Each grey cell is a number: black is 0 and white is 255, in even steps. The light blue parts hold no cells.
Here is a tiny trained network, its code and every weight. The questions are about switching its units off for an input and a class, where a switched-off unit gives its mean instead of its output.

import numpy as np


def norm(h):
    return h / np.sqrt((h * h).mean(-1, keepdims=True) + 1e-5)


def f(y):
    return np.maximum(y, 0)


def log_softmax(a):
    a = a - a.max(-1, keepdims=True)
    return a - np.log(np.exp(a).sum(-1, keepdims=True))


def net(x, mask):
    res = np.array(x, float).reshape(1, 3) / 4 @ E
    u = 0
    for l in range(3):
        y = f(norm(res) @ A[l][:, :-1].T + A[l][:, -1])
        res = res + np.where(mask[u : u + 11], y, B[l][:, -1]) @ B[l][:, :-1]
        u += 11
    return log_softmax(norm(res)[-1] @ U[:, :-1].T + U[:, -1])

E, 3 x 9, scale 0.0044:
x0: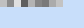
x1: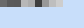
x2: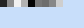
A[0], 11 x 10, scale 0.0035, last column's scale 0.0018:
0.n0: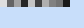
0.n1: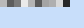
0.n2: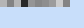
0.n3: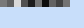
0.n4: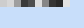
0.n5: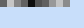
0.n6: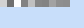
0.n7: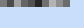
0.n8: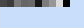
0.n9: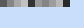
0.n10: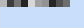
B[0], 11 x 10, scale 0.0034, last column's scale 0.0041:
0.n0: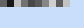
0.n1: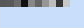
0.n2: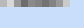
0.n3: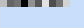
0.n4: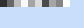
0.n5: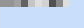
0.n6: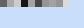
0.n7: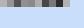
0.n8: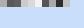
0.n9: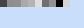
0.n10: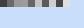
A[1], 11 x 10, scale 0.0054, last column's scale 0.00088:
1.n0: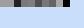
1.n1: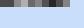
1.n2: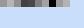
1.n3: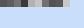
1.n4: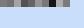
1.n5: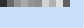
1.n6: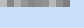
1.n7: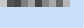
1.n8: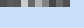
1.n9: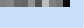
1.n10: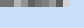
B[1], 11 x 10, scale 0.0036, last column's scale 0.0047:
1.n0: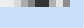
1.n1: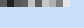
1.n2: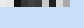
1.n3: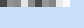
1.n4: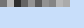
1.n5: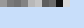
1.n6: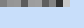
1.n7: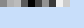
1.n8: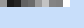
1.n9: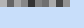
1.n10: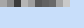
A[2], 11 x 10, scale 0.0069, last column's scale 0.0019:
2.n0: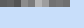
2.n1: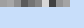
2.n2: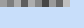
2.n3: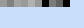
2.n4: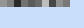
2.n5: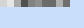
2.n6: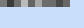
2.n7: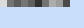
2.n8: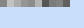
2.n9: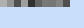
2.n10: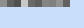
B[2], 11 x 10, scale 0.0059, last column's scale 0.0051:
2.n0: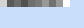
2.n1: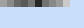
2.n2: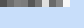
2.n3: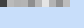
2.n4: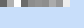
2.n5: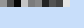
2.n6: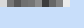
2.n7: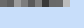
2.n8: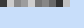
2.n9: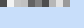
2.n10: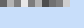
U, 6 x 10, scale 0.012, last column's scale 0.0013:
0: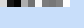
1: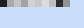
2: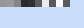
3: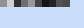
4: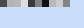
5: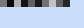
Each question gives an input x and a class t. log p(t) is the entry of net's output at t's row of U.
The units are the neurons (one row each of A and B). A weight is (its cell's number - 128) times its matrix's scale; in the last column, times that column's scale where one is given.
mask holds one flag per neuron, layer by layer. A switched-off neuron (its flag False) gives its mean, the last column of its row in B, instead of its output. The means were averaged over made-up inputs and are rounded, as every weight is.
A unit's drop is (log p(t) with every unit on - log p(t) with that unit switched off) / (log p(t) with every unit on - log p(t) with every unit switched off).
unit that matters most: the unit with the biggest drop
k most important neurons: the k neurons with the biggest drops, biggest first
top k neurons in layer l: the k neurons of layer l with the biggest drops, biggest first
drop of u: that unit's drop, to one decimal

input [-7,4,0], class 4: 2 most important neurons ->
(0.n4; 1.n0)
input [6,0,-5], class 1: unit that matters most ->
0.n10
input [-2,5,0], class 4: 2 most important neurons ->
(0.n4; 1.n7)
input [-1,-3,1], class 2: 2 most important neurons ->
(0.n3; 0.n10)
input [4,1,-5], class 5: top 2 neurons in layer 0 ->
(0.n0; 0.n9)
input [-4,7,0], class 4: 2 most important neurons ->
(0.n4; 1.n7)
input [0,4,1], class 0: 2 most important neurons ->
(0.n6; 0.n8)
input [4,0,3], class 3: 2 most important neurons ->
(0.n4; 2.n5)
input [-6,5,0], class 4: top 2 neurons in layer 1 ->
(1.n0; 1.n7)
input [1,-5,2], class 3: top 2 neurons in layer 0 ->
(0.n3; 0.n4)
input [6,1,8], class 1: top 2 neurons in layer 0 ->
(0.n9; 0.n8)
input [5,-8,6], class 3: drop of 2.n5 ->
0.2
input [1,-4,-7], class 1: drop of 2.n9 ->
0.0
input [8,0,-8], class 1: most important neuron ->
(0.n10)
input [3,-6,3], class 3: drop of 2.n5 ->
0.1
